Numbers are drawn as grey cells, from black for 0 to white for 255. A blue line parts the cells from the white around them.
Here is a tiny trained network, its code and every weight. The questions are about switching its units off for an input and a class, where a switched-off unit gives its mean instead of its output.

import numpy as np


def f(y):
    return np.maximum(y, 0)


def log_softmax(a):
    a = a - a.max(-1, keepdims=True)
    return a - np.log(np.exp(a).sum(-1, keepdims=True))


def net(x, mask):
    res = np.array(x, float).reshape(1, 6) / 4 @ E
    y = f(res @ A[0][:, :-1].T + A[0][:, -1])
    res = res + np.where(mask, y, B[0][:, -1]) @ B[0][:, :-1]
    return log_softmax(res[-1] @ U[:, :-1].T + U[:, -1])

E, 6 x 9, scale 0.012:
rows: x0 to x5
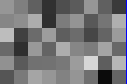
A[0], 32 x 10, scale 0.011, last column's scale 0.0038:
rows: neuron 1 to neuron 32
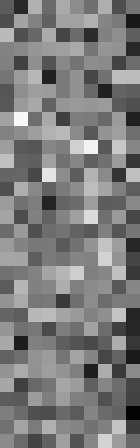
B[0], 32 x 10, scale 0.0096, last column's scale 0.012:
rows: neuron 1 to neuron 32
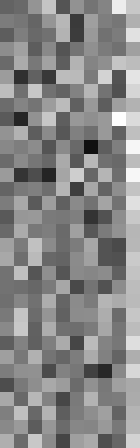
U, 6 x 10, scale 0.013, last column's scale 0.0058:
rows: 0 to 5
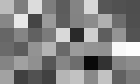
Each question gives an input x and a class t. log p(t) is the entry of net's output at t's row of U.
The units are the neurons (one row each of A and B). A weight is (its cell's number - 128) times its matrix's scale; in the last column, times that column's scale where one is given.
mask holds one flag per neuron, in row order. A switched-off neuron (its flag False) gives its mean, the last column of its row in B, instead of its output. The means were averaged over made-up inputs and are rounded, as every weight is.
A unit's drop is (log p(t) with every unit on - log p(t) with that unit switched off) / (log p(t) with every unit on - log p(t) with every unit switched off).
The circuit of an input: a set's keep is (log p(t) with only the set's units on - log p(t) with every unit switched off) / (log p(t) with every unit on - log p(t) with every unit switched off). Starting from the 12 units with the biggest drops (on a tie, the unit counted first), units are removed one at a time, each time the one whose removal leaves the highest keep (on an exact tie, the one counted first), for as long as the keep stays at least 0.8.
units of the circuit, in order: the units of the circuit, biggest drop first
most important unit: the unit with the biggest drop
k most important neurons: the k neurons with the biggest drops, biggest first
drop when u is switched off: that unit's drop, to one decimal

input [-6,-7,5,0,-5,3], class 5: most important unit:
neuron 13
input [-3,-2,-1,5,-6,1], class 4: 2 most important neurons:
neuron 27; neuron 9
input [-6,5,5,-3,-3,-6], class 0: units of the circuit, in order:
neuron 19; neuron 18
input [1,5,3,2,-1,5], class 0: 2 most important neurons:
neuron 13; neuron 7
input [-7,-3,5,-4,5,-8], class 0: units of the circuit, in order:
neuron 19; neuron 18
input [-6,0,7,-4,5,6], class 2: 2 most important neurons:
neuron 25; neuron 3
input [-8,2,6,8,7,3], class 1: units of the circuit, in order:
neuron 23; neuron 20
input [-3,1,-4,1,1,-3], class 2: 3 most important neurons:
neuron 7; neuron 14; neuron 13
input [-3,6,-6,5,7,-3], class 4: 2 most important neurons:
neuron 11; neuron 16
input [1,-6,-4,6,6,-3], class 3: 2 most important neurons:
neuron 1; neuron 6
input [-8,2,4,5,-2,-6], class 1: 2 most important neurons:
neuron 23; neuron 10
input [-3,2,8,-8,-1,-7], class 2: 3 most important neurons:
neuron 3; neuron 12; neuron 25
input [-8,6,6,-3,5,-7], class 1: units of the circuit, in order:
neuron 20; neuron 23
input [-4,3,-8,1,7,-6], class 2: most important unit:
neuron 14
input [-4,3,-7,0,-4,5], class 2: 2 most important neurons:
neuron 8; neuron 21
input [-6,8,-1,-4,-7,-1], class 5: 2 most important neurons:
neuron 6; neuron 11
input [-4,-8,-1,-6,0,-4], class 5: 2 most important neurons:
neuron 13; neuron 1
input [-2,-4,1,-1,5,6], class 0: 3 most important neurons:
neuron 7; neuron 26; neuron 27
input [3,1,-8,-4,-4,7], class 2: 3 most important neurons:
neuron 21; neuron 8; neuron 2
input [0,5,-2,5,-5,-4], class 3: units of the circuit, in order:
neuron 1
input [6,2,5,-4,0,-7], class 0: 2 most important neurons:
neuron 32; neuron 19
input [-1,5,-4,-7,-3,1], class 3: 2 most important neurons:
neuron 9; neuron 13
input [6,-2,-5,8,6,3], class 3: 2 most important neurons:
neuron 1; neuron 5
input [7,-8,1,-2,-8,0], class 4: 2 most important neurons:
neuron 27; neuron 6
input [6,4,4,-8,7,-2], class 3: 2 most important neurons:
neuron 9; neuron 22
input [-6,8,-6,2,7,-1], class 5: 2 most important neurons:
neuron 6; neuron 27
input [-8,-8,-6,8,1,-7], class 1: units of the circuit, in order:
neuron 23
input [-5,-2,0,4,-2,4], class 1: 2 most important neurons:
neuron 9; neuron 23
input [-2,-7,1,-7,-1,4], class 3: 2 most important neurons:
neuron 9; neuron 6
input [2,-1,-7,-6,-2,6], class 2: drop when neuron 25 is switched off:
-0.2
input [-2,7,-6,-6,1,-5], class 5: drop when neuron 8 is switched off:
-0.1
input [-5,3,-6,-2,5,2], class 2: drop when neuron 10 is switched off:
-0.1
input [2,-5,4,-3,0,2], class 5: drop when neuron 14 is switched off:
0.1
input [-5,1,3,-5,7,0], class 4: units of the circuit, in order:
neuron 11
